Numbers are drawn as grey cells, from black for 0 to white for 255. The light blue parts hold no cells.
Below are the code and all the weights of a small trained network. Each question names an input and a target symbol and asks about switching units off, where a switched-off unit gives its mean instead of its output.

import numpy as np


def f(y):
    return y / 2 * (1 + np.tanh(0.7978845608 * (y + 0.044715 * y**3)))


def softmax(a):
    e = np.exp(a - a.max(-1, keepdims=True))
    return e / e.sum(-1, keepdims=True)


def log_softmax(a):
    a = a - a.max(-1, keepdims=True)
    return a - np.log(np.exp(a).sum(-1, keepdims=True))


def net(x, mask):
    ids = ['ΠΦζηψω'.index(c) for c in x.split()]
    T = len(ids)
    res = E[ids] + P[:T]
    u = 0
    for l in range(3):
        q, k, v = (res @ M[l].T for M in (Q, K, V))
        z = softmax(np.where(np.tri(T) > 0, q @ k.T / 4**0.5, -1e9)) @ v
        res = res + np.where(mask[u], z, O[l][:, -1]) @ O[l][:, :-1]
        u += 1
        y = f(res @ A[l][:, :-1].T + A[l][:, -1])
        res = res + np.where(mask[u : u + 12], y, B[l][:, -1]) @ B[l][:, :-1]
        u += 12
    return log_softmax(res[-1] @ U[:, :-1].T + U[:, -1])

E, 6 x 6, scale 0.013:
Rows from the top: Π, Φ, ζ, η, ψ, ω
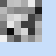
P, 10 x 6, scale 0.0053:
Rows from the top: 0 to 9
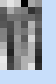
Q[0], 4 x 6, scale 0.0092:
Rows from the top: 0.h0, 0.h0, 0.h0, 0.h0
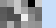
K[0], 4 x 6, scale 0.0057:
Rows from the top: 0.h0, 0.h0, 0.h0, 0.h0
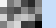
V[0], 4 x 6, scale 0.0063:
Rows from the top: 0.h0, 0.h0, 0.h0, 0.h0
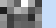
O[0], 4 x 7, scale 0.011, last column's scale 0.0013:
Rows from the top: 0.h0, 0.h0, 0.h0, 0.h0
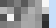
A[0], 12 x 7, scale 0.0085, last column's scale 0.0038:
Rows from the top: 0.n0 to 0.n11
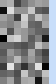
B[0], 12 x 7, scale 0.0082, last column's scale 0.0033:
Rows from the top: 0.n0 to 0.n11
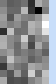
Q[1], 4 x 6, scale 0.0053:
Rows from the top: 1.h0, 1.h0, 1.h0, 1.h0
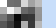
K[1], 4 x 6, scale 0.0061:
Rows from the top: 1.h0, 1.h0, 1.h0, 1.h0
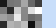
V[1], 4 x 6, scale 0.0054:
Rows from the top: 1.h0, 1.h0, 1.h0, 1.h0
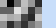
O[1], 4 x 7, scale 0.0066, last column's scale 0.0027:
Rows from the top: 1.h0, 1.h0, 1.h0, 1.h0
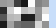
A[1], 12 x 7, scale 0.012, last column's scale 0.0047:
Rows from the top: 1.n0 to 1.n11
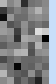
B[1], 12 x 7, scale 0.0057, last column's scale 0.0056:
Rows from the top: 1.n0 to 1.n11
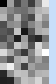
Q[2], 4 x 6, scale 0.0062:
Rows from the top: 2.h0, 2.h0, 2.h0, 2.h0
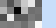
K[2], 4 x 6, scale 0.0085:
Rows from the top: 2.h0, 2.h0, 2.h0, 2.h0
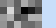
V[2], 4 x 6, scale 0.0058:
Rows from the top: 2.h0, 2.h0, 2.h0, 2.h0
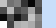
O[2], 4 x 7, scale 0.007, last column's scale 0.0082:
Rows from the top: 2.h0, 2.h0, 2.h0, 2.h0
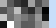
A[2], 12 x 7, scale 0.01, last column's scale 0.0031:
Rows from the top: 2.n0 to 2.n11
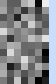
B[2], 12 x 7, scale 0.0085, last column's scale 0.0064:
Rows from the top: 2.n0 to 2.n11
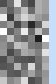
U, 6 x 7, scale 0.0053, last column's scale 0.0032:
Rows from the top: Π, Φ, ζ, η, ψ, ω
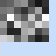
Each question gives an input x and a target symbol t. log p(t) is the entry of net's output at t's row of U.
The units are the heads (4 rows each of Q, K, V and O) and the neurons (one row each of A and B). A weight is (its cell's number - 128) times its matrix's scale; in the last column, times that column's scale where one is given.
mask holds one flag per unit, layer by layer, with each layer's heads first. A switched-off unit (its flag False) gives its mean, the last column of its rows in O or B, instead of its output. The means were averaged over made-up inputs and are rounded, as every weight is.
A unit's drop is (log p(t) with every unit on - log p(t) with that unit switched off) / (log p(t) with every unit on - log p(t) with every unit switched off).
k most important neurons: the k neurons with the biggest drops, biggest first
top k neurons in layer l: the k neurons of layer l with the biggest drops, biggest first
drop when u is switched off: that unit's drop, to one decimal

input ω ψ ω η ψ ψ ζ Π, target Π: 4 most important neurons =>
[0.n1 2.n8 1.n7 2.n0]
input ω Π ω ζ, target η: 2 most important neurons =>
[2.n5 2.n4]
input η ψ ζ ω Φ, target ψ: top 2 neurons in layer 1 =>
[1.n0 1.n10]
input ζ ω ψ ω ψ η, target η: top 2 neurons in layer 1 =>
[1.n2 1.n4]
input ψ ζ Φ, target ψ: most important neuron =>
[1.n0]
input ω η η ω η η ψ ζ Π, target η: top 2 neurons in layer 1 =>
[1.n7 1.n6]
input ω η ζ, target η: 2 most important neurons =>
[2.n4 2.n5]
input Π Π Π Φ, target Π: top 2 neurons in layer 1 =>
[1.n7 1.n6]
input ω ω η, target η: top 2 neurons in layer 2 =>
[2.n5 2.n3]
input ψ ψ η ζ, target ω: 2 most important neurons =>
[2.n4 0.n1]
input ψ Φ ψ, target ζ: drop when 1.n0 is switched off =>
0.1
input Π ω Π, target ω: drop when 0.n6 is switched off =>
0.0
